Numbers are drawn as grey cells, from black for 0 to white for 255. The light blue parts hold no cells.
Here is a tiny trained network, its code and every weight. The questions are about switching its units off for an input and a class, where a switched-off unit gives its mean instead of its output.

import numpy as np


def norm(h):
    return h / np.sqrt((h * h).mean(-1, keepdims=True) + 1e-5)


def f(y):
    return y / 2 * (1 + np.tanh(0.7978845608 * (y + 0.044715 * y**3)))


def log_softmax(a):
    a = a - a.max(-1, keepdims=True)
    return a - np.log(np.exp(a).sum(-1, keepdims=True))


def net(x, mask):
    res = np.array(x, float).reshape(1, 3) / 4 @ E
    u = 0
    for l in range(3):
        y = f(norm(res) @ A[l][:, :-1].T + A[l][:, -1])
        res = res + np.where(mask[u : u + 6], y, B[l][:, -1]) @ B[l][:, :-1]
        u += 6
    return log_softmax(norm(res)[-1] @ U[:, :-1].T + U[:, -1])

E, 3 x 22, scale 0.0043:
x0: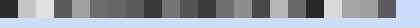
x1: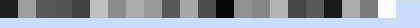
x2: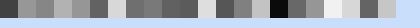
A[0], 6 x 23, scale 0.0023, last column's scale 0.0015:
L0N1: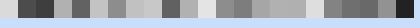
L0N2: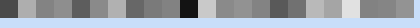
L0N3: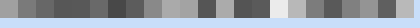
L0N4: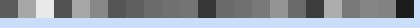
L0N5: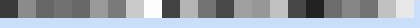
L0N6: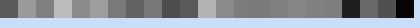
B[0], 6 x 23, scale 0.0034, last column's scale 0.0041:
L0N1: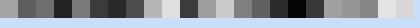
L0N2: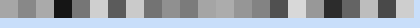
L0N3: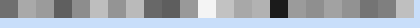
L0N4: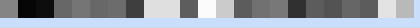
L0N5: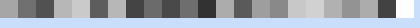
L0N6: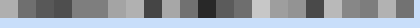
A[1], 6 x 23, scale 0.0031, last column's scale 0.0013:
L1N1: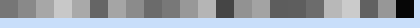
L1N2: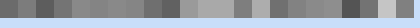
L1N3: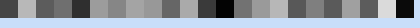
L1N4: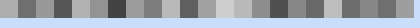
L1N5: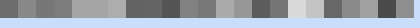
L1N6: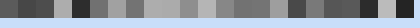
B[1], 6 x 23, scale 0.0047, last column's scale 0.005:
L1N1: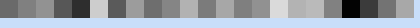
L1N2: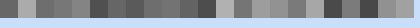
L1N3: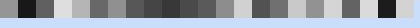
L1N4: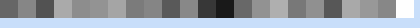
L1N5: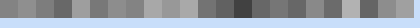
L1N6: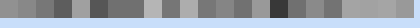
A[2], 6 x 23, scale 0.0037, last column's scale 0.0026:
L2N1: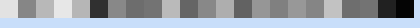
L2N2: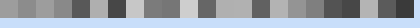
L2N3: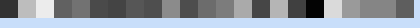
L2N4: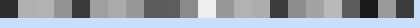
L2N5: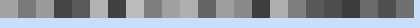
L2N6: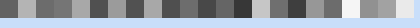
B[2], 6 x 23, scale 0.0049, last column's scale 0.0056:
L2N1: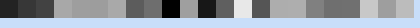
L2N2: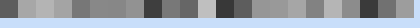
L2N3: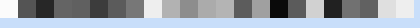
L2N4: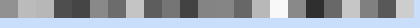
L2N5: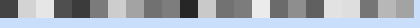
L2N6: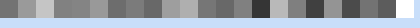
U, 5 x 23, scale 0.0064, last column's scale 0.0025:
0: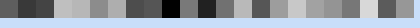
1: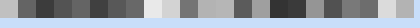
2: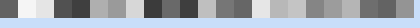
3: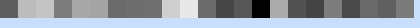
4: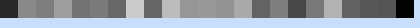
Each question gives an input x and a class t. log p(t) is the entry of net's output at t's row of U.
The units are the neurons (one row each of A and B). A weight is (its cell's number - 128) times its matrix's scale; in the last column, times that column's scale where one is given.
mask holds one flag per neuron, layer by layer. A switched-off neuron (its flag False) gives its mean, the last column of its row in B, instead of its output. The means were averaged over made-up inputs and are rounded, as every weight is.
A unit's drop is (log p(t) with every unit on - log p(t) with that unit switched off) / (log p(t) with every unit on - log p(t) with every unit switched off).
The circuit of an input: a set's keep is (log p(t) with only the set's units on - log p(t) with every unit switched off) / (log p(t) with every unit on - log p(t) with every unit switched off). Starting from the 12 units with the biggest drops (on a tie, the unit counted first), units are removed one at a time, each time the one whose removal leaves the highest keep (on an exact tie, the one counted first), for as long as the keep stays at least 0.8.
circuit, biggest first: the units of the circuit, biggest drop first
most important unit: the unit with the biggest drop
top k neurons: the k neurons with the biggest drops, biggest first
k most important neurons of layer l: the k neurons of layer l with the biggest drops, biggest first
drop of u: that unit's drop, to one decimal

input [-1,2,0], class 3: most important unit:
L0N5
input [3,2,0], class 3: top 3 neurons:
[L2N6 L0N5 L0N1]
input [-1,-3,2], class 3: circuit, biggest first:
[L1N4 L1N3 L2N6]
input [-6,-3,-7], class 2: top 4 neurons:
[L2N5 L0N4 L2N3 L2N2]
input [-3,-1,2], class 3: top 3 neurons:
[L2N6 L2N3 L1N4]
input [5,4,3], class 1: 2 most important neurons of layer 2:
[L2N3 L2N1]
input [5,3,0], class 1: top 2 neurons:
[L2N3 L1N4]
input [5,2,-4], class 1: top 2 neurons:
[L2N3 L0N2]
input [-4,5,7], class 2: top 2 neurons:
[L2N4 L1N4]
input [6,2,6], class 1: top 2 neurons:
[L2N3 L0N3]
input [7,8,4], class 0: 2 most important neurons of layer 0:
[L0N1 L0N5]
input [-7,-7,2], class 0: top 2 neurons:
[L2N1 L2N3]
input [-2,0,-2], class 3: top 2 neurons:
[L2N6 L1N4]
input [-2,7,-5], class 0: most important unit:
L1N3
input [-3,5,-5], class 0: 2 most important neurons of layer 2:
[L2N4 L2N3]
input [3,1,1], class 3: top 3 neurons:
[L2N6 L0N4 L1N6]
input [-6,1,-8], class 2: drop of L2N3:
0.1
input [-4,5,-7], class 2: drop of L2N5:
0.2
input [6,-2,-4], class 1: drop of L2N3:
0.3
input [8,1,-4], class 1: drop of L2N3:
0.2
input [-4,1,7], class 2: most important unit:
L2N4
